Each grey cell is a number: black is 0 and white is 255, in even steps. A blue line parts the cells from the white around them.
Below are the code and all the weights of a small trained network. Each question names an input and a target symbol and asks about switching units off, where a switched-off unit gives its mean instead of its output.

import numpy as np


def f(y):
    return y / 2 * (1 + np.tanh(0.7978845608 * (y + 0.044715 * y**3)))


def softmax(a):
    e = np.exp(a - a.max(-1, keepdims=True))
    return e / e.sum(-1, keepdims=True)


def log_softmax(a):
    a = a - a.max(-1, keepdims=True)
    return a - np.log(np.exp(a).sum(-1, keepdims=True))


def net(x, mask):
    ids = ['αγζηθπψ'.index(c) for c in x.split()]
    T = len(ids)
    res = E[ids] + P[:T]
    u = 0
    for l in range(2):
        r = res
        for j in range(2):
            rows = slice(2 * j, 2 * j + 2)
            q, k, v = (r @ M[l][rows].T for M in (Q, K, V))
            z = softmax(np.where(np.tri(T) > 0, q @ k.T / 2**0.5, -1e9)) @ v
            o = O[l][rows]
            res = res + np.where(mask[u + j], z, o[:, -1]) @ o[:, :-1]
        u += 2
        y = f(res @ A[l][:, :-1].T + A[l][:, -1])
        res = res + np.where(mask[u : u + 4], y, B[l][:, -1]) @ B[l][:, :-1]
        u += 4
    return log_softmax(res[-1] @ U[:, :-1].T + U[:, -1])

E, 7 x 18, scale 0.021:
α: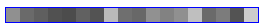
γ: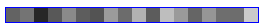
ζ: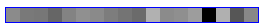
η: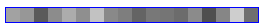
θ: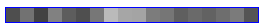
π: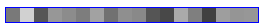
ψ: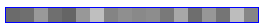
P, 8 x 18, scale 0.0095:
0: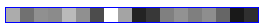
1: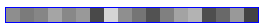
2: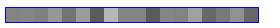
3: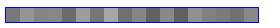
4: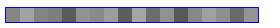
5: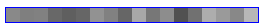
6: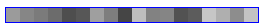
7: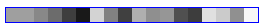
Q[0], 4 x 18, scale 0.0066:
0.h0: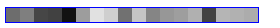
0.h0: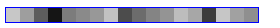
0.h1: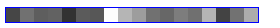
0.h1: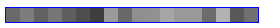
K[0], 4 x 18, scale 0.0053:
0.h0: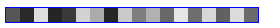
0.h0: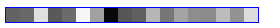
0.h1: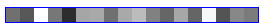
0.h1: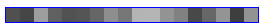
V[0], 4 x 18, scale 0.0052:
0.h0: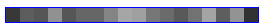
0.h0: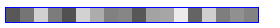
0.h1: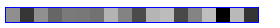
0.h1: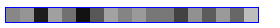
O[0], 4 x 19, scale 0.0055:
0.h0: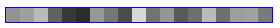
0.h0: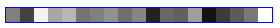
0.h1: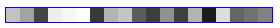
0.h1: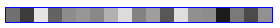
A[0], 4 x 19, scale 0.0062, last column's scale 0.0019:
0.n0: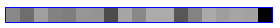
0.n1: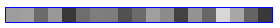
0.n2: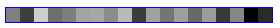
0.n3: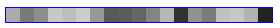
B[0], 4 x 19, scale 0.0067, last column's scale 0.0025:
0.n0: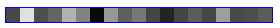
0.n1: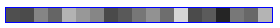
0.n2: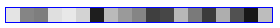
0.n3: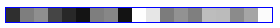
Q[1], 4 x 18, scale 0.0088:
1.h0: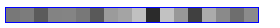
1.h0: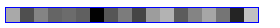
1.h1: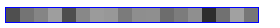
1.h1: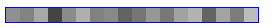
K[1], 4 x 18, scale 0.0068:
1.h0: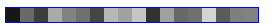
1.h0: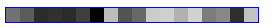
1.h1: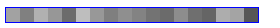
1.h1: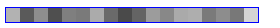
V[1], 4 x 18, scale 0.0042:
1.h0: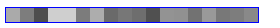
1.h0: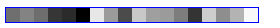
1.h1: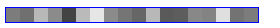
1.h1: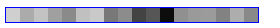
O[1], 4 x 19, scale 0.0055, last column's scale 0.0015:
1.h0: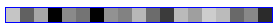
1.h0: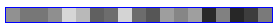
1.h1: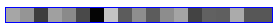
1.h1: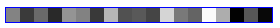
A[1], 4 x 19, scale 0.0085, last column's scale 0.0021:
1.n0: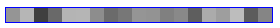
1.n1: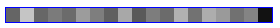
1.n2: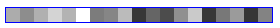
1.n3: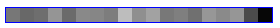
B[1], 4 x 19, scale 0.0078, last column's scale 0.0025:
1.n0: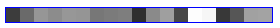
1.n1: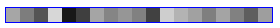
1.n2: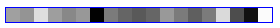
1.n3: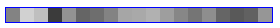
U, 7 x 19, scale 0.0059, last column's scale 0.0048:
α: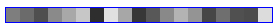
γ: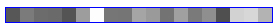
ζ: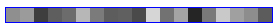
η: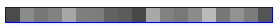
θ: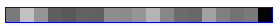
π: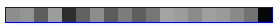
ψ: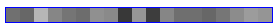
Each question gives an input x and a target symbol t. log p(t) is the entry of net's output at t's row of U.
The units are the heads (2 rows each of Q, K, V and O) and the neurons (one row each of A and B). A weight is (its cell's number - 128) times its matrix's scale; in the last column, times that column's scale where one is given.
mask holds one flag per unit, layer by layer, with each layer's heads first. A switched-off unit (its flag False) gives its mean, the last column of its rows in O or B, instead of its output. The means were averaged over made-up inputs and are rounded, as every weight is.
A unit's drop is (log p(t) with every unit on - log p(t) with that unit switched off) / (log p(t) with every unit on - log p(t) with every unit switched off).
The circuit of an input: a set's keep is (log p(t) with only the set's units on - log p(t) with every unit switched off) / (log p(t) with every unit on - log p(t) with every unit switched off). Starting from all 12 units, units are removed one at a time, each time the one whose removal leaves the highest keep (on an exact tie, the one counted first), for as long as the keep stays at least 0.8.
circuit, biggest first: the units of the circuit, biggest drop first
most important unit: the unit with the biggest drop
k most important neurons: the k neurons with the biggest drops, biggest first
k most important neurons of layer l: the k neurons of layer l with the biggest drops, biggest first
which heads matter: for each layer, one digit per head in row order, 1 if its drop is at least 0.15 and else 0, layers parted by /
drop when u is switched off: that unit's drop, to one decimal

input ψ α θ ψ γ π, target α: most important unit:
0.h1
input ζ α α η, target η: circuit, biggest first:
[0.h0 1.n0]
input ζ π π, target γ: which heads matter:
01 / 00
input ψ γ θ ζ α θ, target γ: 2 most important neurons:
[1.n2 0.n3]
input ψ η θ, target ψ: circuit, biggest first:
[1.h0 0.h0]
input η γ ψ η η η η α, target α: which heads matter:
00 / 10
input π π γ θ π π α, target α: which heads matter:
01 / 10
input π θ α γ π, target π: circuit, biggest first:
[0.h0 1.n1]
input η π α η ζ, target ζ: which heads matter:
10 / 10
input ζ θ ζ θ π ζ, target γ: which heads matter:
00 / 10
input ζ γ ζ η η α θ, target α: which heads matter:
01 / 10
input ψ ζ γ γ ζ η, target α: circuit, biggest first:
[1.h0 1.n2]
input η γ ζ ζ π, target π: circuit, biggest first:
[1.n1 0.h0]
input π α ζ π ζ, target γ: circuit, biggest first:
[1.n2 0.h1]
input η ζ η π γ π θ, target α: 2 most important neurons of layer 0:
[0.n3 0.n2]
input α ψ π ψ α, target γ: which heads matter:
10 / 10
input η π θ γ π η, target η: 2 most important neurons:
[1.n0 0.n3]
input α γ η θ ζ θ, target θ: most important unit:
1.n3
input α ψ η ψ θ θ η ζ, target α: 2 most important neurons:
[0.n3 1.n2]
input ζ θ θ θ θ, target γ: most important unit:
1.h1
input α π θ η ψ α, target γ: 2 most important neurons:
[1.n2 0.n1]
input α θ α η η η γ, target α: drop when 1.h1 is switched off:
-0.3
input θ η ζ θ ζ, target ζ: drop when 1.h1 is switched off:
0.1
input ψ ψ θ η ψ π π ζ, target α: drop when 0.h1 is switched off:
0.3
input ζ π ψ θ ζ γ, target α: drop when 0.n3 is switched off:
0.0
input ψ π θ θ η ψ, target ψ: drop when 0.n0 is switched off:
0.1
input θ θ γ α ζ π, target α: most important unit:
0.h0
